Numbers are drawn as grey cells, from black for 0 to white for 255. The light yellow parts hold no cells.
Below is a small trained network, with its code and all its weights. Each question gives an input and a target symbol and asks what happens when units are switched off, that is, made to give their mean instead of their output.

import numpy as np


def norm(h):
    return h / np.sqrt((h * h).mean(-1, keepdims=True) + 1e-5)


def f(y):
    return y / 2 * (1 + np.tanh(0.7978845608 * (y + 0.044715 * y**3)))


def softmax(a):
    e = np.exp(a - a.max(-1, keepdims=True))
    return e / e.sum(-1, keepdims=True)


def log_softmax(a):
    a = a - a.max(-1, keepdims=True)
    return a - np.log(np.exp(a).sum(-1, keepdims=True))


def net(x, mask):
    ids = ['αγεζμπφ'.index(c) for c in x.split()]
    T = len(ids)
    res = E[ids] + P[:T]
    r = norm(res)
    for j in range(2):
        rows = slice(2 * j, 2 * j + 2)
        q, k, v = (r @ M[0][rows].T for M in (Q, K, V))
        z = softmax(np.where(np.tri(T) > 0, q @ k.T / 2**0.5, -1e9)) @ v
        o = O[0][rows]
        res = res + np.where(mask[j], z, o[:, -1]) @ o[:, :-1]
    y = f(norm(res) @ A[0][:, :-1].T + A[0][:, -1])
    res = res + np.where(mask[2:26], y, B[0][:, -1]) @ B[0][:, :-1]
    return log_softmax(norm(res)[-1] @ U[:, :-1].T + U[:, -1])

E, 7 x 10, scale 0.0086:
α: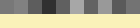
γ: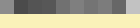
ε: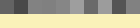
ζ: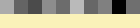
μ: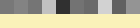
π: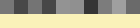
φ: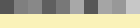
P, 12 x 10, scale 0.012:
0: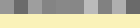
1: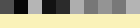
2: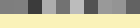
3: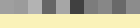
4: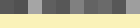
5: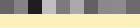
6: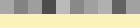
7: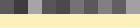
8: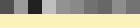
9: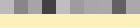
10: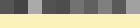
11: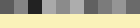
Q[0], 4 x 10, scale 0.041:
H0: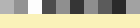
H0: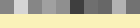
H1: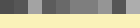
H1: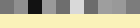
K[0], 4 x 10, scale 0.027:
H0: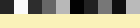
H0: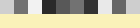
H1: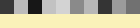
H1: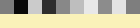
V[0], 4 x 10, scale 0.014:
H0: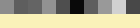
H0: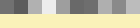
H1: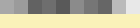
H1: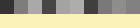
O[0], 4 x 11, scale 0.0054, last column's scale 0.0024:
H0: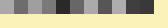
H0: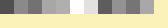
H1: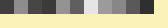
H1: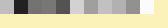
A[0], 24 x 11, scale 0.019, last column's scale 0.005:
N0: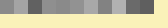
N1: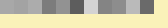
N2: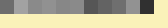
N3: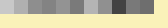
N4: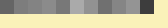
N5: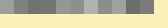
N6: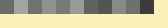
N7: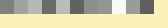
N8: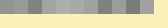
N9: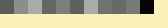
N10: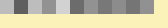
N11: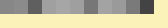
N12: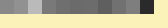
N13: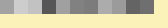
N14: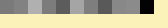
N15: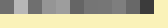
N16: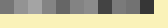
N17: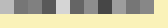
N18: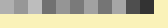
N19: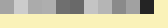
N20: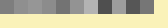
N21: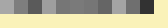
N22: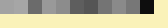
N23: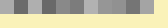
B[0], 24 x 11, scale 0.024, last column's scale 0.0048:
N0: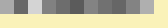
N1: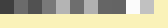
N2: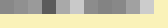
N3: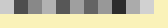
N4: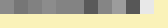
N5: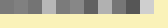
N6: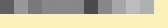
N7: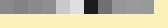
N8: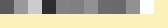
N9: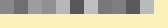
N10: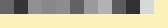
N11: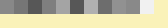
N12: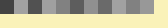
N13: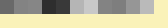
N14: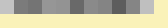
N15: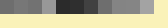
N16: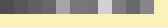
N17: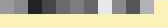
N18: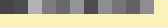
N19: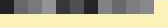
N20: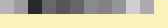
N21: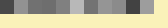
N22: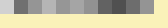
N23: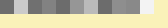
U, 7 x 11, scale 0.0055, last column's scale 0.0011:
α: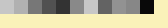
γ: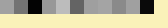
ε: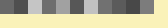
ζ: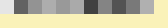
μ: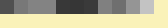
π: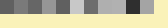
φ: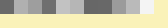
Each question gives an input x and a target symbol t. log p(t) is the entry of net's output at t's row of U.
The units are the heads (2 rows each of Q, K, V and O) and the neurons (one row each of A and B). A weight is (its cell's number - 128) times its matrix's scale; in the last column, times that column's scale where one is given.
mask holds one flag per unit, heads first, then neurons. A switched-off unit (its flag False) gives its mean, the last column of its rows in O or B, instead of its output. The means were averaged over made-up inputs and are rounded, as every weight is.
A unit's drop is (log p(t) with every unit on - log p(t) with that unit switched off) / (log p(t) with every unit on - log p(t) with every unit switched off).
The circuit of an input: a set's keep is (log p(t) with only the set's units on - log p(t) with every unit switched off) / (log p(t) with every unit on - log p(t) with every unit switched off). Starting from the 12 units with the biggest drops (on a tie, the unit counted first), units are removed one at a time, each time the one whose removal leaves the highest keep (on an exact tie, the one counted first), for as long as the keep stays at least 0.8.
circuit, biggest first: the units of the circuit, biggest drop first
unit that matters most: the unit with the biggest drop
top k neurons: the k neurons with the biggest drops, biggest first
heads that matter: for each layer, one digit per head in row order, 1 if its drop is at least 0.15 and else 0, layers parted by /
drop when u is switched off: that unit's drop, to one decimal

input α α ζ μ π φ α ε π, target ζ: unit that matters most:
H0
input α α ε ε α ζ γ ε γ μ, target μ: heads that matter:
00
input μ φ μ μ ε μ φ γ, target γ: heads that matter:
11
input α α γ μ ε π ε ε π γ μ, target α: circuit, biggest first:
(H1 H0 N23 N10)
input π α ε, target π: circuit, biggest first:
(H0 N21)
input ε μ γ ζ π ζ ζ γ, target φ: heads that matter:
01
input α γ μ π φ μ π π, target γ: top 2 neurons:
(N20 N16)
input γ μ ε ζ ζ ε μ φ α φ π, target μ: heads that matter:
10
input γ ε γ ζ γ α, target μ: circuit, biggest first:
(H1 N15)
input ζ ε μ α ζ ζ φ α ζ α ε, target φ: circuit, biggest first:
(H1 N2 N10)
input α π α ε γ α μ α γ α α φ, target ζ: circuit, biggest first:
(H0 N22)
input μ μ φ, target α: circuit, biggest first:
(H0 N20 N0)
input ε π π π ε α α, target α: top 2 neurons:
(N13 N23)
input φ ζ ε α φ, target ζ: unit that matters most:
N14
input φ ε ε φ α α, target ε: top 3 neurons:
(N0 N8 N11)
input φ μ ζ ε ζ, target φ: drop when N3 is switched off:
0.1
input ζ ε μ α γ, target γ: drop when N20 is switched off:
0.4
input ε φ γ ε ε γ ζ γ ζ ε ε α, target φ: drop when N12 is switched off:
0.0
